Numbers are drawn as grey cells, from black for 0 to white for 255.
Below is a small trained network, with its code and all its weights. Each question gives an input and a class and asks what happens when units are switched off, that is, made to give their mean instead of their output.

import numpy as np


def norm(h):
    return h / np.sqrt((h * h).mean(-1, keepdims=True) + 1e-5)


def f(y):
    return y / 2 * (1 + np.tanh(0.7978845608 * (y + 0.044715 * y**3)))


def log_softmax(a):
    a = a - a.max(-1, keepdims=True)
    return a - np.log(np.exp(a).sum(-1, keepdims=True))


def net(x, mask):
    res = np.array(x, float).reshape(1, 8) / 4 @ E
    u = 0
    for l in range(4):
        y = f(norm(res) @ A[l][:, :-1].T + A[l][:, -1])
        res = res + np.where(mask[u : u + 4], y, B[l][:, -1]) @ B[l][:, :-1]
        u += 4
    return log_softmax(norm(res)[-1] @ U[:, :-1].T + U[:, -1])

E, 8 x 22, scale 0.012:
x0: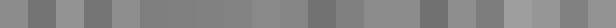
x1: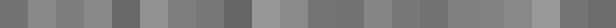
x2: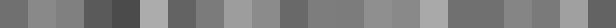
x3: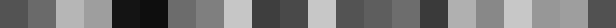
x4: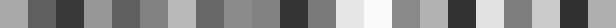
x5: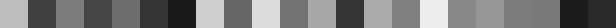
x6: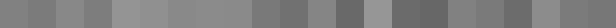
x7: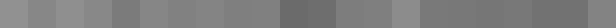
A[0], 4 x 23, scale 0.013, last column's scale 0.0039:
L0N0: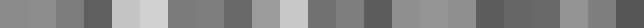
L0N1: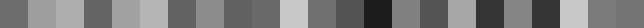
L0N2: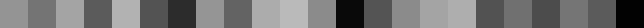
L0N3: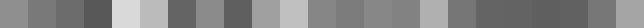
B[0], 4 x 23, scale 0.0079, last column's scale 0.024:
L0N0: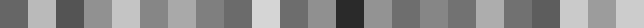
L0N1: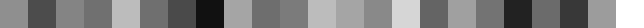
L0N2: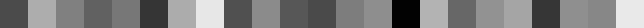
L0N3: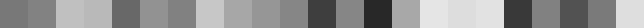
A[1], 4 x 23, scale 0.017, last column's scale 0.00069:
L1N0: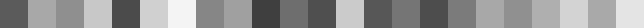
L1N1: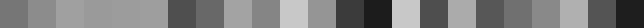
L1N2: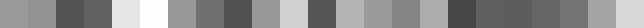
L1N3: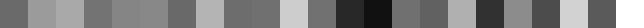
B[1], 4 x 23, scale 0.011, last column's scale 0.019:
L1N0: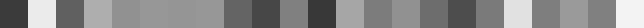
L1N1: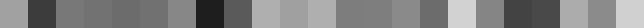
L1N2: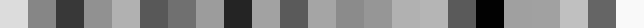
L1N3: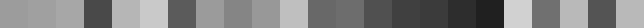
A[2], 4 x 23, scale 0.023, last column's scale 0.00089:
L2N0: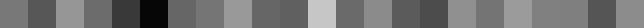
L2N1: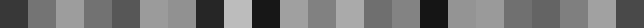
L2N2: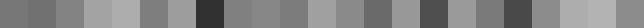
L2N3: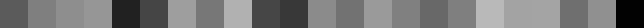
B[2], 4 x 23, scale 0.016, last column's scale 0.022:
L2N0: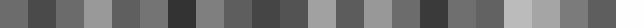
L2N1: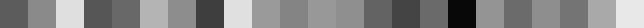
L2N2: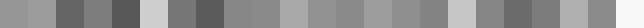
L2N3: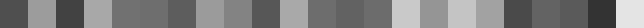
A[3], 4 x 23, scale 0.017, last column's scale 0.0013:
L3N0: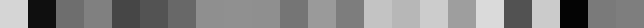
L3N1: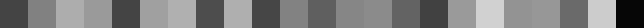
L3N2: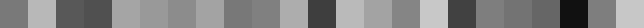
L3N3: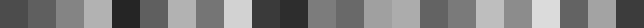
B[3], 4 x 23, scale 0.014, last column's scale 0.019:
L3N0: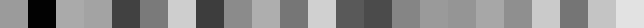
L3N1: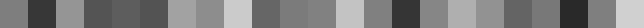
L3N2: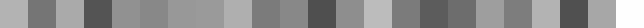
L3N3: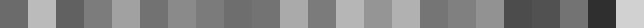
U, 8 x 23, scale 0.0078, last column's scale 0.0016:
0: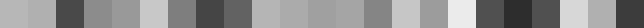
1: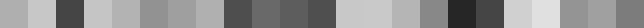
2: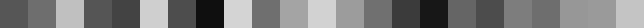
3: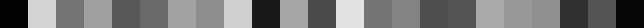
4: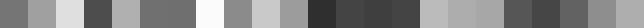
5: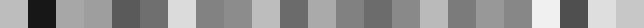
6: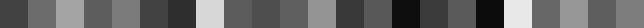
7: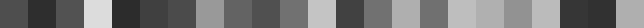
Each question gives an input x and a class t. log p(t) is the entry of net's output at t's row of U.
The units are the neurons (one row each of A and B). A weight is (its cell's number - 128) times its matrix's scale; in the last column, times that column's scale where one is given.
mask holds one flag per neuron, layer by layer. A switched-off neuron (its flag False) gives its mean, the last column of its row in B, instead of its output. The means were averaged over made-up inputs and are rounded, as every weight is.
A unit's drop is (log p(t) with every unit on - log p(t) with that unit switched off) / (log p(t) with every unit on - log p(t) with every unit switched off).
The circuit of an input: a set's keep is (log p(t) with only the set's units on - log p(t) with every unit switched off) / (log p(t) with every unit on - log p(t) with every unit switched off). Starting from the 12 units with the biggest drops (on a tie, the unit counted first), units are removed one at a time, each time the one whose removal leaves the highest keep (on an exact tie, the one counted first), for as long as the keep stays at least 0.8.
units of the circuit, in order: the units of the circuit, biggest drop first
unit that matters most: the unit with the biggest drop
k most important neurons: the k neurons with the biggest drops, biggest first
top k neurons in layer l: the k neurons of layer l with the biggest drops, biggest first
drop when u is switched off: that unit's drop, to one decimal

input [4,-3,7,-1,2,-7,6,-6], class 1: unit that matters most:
L1N2
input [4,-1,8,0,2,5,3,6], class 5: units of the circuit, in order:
(L3N0, L1N0)
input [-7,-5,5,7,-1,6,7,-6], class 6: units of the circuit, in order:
(L0N1, L1N3)
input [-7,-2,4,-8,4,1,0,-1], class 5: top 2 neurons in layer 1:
(L1N0, L1N3)
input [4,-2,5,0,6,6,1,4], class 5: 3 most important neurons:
(L3N0, L2N0, L1N0)
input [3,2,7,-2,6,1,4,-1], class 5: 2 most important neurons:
(L1N0, L1N3)
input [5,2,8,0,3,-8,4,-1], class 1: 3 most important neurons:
(L0N3, L1N2, L0N2)
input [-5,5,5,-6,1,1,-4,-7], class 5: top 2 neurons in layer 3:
(L3N3, L3N2)
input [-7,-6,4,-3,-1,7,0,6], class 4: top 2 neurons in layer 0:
(L0N1, L0N2)
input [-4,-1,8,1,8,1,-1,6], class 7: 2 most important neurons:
(L1N2, L2N3)
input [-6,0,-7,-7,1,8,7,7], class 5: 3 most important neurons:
(L3N0, L1N0, L1N3)
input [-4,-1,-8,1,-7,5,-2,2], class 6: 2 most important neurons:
(L0N2, L1N0)
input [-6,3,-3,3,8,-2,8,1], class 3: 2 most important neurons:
(L1N2, L0N1)
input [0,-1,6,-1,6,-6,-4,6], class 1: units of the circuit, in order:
(L1N2)
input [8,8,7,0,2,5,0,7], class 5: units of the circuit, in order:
(L3N0, L1N0)
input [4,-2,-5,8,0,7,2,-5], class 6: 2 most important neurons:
(L0N1, L1N3)
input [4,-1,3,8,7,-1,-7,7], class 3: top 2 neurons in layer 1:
(L1N0, L1N2)
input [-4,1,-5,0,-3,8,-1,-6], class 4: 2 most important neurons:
(L2N0, L0N3)
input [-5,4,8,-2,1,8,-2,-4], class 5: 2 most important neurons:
(L3N0, L1N0)
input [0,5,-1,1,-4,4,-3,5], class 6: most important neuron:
(L0N2)
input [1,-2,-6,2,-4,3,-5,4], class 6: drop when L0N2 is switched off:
1.2
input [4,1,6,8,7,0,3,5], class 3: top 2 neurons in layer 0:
(L0N1, L0N2)
